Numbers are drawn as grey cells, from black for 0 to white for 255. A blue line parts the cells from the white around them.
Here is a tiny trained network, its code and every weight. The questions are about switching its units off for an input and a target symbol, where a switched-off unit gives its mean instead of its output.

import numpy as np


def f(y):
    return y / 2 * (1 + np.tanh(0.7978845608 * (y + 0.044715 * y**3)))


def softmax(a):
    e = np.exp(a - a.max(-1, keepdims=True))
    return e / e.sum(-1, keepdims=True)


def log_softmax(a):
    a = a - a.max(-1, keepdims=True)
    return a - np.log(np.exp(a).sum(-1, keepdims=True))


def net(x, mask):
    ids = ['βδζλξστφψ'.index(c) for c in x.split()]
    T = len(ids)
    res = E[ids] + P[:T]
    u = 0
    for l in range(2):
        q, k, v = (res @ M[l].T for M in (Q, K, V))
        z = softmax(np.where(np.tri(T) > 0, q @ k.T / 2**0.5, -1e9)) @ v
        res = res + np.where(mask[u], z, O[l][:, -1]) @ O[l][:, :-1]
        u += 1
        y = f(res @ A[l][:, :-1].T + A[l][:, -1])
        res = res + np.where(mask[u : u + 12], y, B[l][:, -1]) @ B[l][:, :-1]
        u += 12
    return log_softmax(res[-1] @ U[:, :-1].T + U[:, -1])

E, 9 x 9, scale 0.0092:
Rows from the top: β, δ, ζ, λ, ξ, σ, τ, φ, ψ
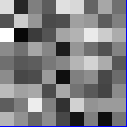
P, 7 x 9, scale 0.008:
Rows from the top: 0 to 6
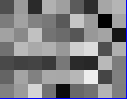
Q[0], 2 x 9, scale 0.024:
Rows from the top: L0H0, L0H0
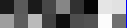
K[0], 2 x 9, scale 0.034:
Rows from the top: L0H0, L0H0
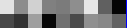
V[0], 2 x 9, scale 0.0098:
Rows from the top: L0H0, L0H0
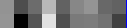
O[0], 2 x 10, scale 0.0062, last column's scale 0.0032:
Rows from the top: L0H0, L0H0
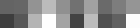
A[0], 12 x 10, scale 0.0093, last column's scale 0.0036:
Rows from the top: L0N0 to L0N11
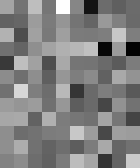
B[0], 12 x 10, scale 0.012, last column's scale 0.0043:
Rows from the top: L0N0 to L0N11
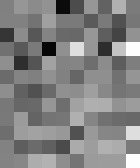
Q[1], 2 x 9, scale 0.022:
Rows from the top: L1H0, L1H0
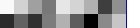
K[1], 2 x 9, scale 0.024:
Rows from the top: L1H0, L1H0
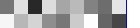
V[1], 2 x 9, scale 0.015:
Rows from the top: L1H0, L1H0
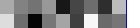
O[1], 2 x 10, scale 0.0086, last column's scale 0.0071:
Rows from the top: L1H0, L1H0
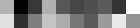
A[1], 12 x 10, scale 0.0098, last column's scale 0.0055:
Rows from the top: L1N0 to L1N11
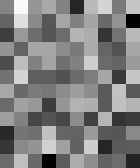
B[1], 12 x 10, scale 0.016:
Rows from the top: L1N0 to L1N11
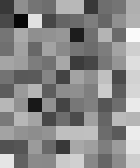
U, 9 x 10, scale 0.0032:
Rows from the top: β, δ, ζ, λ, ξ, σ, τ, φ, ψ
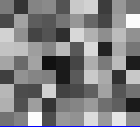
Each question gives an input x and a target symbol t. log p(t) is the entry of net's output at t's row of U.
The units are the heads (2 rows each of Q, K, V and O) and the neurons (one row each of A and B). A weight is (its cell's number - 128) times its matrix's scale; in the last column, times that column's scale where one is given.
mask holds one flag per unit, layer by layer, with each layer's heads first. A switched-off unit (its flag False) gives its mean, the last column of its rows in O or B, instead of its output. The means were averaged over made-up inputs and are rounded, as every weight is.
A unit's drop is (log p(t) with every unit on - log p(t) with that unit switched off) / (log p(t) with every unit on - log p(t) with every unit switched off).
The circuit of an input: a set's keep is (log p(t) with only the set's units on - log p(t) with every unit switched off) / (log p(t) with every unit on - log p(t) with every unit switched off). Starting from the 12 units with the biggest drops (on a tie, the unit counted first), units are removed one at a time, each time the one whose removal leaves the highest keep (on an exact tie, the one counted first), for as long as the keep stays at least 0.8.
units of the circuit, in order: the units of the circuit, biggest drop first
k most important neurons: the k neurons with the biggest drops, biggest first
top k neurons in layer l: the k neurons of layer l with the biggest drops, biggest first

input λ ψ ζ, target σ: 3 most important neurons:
[L0N3; L1N5; L1N11]
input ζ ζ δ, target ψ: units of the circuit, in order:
[L1H0; L1N7; L0N3]
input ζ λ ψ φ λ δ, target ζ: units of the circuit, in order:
[L1N7; L1H0; L0N3]
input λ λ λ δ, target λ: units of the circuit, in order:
[L1H0; L0N3; L1N2; L1N11]
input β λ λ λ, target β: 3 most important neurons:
[L0N0; L1N2; L1N4]
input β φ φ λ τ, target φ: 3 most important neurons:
[L1N11; L1N5; L1N1]
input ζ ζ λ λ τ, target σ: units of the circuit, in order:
[L1H0; L0N3; L1N11]
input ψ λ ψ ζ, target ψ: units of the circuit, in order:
[L1H0; L1N6; L1N7; L0N6]
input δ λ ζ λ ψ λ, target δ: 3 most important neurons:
[L1N0; L0N3; L0N11]
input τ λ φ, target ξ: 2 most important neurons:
[L1N8; L0N0]
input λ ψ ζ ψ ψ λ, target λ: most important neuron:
[L0N3]
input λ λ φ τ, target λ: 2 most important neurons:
[L0N3; L1N2]
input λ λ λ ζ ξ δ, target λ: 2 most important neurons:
[L0N3; L1N2]
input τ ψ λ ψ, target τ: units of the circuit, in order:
[L0N0; L1H0]
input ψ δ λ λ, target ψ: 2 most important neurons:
[L1N6; L1N7]
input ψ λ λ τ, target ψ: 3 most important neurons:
[L1N6; L1N7; L0N3]
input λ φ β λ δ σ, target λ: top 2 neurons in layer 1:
[L1N2; L1N5]
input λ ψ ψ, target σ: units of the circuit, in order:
[L1H0; L1N11]
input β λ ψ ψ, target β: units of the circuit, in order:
[L0N0; L1H0; L1N2; L1N4]
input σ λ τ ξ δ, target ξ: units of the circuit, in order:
[L1N8; L0N0; L0H0; L1H0]
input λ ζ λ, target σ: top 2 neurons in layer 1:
[L1N5; L1N11]
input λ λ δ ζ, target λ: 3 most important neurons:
[L0N3; L1N2; L1N5]
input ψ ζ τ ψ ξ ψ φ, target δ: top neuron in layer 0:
[L0N3]
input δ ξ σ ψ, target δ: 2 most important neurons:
[L1N0; L0N3]
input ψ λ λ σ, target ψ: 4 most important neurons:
[L1N6; L1N7; L0N3; L0N6]
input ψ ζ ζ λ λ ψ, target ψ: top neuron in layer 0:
[L0N3]
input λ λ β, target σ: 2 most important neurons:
[L1N5; L0N3]
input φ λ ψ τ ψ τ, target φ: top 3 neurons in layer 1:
[L1N11; L1N1; L1N2]
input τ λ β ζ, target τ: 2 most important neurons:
[L0N0; L0N6]
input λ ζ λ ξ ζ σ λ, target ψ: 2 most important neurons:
[L1N7; L0N3]
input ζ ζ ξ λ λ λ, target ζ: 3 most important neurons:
[L1N7; L0N3; L1N2]
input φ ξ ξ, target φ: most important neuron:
[L1N11]
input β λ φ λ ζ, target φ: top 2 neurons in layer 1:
[L1N11; L1N5]
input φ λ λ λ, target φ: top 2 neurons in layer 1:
[L1N11; L1N1]
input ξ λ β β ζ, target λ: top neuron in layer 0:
[L0N0]
